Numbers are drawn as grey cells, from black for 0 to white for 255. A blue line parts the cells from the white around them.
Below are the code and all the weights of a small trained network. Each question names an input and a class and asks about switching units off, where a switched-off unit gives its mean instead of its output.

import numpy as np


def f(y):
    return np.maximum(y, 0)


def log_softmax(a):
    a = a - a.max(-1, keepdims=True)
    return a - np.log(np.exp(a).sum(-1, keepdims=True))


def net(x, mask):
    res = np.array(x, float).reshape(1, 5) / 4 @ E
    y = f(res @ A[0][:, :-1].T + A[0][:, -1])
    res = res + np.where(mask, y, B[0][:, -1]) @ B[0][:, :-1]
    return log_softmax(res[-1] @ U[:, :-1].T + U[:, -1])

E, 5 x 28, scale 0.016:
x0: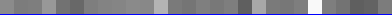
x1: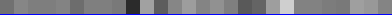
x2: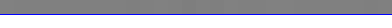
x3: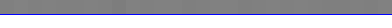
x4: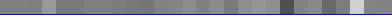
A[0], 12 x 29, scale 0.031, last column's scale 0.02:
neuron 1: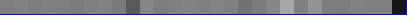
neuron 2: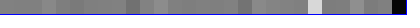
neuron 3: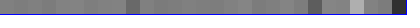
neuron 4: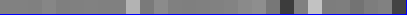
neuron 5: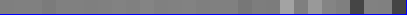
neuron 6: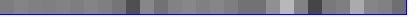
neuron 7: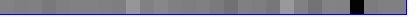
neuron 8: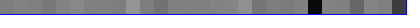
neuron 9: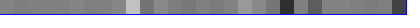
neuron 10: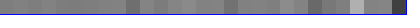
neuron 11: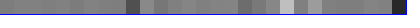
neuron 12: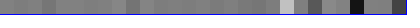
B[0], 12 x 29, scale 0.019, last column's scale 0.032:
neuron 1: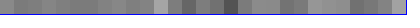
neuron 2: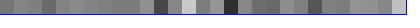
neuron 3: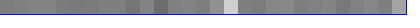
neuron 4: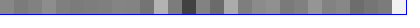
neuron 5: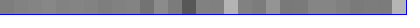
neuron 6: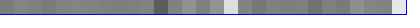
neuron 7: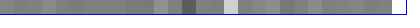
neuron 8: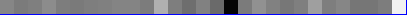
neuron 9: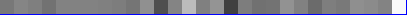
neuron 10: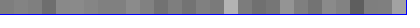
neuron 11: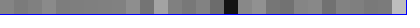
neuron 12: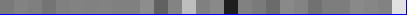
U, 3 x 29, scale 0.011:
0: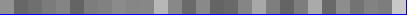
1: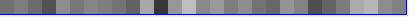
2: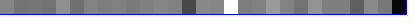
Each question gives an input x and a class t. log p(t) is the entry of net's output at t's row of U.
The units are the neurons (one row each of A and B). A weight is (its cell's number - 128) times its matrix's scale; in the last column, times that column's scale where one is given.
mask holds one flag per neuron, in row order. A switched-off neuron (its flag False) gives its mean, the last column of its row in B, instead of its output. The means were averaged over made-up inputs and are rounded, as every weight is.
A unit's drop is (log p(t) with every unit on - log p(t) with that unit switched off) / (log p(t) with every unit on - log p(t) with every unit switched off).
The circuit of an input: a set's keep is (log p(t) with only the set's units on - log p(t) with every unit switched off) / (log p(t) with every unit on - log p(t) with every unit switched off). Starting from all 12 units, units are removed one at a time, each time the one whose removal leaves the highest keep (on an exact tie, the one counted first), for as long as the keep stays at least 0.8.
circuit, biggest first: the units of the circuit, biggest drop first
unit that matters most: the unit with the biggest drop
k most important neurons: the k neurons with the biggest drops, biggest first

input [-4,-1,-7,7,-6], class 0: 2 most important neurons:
neuron 8; neuron 9
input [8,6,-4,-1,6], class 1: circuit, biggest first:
neuron 2
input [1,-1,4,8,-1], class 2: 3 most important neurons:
neuron 8; neuron 9; neuron 12
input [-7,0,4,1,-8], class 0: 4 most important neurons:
neuron 8; neuron 9; neuron 2; neuron 7
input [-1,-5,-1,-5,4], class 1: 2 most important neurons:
neuron 9; neuron 8
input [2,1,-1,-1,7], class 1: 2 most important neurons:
neuron 8; neuron 7
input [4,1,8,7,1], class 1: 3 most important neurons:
neuron 8; neuron 2; neuron 7
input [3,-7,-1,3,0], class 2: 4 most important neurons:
neuron 4; neuron 8; neuron 12; neuron 11
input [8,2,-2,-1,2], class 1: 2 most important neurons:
neuron 2; neuron 8
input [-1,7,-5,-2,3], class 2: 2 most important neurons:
neuron 9; neuron 12
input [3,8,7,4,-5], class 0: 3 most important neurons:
neuron 11; neuron 1; neuron 9
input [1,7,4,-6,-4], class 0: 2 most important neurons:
neuron 11; neuron 9
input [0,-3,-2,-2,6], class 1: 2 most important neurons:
neuron 8; neuron 9
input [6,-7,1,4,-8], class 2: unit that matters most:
neuron 7
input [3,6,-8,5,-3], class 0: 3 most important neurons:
neuron 11; neuron 9; neuron 1
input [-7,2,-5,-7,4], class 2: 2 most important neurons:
neuron 9; neuron 12
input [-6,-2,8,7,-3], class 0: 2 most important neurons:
neuron 8; neuron 2
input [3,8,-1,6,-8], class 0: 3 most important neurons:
neuron 11; neuron 1; neuron 9
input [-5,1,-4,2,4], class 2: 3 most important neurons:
neuron 9; neuron 12; neuron 2
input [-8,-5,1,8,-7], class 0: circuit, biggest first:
neuron 8
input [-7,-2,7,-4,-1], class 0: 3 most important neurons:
neuron 8; neuron 2; neuron 12
